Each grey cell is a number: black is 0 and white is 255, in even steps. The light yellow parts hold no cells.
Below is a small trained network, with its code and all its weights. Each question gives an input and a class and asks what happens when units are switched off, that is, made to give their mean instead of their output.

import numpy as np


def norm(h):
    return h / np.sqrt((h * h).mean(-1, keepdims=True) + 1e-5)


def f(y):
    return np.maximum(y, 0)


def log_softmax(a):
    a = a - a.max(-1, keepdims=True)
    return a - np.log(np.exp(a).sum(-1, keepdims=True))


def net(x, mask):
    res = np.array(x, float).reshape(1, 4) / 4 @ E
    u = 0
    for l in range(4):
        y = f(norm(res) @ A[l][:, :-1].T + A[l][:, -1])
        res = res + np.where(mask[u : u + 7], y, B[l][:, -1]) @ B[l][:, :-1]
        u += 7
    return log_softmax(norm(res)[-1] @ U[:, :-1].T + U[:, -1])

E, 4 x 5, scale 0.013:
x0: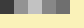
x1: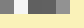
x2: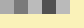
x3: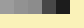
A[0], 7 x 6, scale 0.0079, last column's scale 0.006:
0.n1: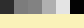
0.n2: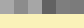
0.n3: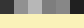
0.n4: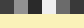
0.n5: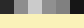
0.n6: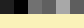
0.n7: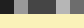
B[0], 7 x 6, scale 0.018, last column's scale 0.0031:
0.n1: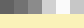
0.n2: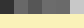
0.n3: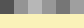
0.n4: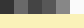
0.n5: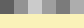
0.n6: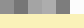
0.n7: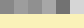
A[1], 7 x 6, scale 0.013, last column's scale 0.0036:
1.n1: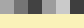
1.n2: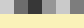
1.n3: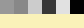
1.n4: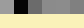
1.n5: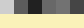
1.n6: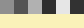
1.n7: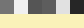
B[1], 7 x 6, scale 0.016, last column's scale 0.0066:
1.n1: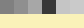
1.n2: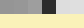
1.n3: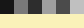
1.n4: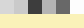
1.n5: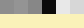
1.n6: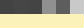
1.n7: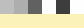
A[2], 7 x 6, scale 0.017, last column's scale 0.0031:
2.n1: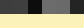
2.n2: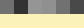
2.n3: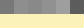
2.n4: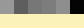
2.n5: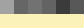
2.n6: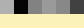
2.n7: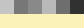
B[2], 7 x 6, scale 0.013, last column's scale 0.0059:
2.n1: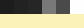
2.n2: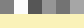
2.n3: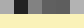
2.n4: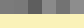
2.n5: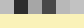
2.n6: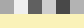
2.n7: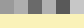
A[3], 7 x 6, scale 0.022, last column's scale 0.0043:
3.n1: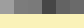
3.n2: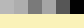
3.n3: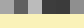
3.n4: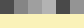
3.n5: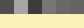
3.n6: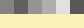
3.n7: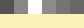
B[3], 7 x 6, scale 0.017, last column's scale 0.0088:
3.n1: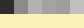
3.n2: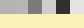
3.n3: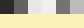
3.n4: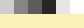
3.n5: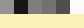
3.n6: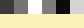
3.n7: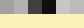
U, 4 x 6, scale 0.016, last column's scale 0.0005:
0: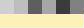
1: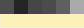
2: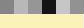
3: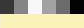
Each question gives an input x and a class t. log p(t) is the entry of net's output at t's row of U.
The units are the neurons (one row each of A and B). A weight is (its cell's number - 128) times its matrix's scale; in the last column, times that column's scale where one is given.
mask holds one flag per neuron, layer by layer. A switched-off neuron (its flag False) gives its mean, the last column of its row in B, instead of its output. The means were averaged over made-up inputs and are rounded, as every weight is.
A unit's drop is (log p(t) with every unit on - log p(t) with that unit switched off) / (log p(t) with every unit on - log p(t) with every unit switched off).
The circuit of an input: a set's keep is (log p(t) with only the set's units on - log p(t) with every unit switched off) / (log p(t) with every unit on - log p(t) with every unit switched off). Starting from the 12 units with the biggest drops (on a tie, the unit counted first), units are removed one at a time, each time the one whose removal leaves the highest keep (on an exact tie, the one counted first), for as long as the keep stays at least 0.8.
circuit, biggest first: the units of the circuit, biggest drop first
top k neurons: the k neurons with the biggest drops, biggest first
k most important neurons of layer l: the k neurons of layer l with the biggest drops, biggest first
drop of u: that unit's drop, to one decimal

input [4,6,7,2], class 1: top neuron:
[1.n3]
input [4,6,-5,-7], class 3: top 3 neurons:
[0.n1 1.n4 3.n6]
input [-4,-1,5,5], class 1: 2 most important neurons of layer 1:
[1.n6 1.n2]
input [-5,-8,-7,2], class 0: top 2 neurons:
[1.n4 1.n3]
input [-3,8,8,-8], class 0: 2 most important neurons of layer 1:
[1.n7 1.n5]
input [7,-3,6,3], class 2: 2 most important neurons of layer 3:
[3.n4 3.n7]
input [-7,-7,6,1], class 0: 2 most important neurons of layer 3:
[3.n4 3.n7]
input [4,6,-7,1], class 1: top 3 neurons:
[0.n4 1.n4 3.n5]
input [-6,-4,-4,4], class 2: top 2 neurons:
[1.n5 1.n7]
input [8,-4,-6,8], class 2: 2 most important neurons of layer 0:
[0.n4 0.n5]
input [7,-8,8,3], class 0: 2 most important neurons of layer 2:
[2.n6 2.n2]
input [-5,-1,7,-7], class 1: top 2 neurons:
[1.n6 1.n3]
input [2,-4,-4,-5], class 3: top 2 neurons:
[0.n1 1.n6]
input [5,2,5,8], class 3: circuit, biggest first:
[3.n3]
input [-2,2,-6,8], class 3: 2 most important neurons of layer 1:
[1.n3 1.n6]
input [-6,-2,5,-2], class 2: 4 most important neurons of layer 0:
[0.n5 0.n3 0.n1 0.n4]
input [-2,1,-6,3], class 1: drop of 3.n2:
0.0
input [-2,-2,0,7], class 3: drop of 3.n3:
0.1
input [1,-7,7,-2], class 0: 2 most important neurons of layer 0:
[0.n6 0.n4]
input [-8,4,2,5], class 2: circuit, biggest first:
[1.n5]
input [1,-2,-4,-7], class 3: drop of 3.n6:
0.2
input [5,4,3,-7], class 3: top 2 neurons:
[0.n1 3.n6]
